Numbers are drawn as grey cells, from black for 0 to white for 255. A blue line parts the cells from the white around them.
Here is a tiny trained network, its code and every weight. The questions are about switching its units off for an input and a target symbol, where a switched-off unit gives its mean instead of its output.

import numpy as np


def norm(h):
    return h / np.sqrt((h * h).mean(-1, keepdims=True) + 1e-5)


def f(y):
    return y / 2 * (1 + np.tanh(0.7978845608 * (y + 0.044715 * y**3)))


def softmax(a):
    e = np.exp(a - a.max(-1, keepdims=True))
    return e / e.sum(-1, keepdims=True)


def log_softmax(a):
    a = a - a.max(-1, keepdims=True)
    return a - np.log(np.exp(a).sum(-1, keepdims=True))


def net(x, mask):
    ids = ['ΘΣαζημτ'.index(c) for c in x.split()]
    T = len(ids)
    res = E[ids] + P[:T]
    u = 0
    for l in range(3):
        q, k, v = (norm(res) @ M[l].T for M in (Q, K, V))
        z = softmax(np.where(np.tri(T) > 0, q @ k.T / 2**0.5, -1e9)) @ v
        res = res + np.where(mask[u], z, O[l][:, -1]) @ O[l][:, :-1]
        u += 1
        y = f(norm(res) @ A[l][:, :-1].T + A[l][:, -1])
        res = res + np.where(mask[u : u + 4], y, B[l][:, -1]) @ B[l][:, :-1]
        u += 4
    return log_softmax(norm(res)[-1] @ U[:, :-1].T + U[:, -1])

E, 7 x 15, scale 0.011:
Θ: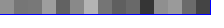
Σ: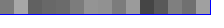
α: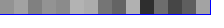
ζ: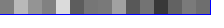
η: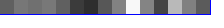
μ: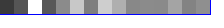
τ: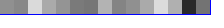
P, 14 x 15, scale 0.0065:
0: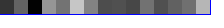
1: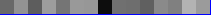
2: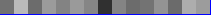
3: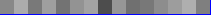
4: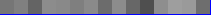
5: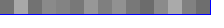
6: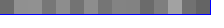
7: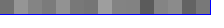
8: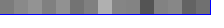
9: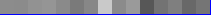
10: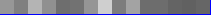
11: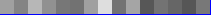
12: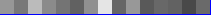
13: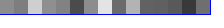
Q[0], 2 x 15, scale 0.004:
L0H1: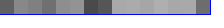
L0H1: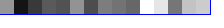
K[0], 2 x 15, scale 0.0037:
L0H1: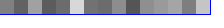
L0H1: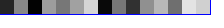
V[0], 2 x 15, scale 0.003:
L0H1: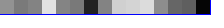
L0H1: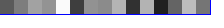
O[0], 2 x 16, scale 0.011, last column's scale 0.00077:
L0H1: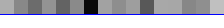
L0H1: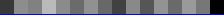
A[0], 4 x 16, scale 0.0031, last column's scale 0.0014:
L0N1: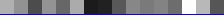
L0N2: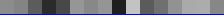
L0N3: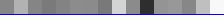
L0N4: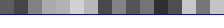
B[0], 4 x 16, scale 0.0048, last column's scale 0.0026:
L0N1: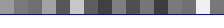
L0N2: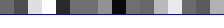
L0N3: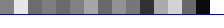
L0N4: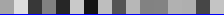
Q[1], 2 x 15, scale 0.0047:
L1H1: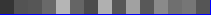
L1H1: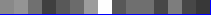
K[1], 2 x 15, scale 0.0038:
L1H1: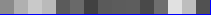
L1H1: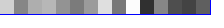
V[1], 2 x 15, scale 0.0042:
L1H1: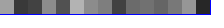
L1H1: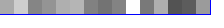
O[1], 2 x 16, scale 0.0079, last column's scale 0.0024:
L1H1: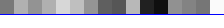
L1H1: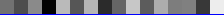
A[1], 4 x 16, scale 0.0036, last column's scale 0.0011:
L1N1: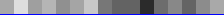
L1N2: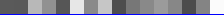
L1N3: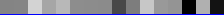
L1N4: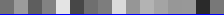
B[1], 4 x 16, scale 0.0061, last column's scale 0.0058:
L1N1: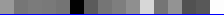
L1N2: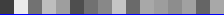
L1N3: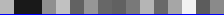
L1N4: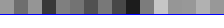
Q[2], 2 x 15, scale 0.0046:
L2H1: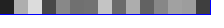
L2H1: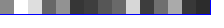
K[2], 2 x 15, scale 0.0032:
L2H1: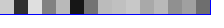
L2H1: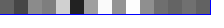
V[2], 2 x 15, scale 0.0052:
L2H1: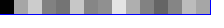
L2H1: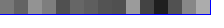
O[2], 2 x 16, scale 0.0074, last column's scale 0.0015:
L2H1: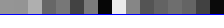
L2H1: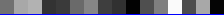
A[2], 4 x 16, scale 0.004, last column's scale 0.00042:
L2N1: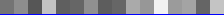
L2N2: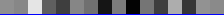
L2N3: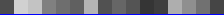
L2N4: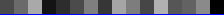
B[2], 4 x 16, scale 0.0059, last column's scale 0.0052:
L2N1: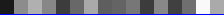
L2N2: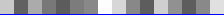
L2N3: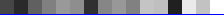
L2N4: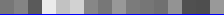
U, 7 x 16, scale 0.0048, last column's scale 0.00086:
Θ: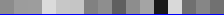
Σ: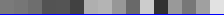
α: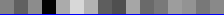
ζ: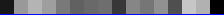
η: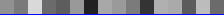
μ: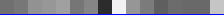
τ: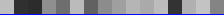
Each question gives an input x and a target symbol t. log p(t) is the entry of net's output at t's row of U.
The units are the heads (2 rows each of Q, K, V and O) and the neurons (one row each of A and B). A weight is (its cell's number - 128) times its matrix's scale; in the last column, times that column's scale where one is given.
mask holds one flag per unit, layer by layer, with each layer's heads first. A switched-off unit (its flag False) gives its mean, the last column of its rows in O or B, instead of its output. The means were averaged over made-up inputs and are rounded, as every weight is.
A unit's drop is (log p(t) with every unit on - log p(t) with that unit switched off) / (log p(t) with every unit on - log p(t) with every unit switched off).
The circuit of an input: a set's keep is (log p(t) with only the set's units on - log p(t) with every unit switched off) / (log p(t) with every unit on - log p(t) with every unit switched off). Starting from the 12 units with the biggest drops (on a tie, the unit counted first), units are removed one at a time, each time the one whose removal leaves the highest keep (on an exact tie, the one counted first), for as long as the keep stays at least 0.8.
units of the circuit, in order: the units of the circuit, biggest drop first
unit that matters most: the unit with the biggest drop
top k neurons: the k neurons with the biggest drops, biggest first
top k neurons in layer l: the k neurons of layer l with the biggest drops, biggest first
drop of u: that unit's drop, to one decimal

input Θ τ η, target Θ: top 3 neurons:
L0N1; L2N3; L1N3
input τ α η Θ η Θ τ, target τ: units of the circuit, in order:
L2H1; L1N3
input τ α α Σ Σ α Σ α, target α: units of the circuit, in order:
L1H1; L0H1
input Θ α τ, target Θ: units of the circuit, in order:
L2N3; L1N3
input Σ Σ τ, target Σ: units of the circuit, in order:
L0H1; L1N3; L2H1; L1H1
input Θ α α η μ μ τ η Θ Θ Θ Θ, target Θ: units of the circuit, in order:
L1H1; L2N2
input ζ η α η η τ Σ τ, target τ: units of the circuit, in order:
L2H1
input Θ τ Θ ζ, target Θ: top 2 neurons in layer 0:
L0N1; L0N3
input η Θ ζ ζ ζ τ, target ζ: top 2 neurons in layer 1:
L1N4; L1N3
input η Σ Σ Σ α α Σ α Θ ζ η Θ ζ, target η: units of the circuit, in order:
L2H1; L0H1; L1N2
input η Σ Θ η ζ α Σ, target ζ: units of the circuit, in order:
L0N2; L2N2
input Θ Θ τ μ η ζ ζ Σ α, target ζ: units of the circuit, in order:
L0H1; L2N2
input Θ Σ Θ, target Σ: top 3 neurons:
L1N1; L2N2; L2N3
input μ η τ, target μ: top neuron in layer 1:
L1N2
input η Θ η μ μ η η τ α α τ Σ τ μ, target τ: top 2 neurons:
L1N3; L1N1
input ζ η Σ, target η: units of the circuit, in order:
L2H1; L2N2
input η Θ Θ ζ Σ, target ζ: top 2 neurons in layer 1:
L1N1; L1N4
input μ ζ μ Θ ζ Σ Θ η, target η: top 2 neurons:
L2N2; L0N4
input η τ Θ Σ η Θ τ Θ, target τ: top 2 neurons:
L1N3; L0N1
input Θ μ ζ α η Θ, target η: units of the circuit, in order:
L2H1; L0H1; L2N2
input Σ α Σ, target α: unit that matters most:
L0H1
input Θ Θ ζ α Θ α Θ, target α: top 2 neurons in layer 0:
L0N4; L0N2
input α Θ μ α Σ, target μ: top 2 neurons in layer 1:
L1N3; L1N4
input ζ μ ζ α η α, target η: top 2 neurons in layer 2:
L2N2; L2N3
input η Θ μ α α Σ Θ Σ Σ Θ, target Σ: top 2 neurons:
L1N1; L0N3
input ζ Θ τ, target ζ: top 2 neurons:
L2N1; L2N2
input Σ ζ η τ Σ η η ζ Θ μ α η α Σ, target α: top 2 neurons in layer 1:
L1N1; L1N2
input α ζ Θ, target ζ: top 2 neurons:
L2N3; L1N1
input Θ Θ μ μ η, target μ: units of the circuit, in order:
L2H1
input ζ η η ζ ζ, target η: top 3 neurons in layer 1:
L1N4; L1N2; L1N3
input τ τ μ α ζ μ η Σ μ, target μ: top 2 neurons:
L1N2; L2N3
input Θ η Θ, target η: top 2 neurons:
L2N2; L2N3
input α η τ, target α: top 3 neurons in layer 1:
L1N3; L1N4; L1N1
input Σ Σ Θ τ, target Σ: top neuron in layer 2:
L2N4
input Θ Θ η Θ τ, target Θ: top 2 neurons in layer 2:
L2N3; L2N2
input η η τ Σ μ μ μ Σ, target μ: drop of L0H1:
0.1
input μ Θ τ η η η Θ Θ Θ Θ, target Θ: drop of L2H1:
0.4
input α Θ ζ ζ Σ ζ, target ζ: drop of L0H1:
0.9
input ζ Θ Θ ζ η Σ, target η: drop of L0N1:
0.0
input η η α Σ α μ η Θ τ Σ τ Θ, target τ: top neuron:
L1N3
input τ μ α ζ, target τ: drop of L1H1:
0.3
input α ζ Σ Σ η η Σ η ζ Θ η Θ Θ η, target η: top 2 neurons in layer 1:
L1N1; L1N3
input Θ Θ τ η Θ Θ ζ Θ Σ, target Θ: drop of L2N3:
0.3
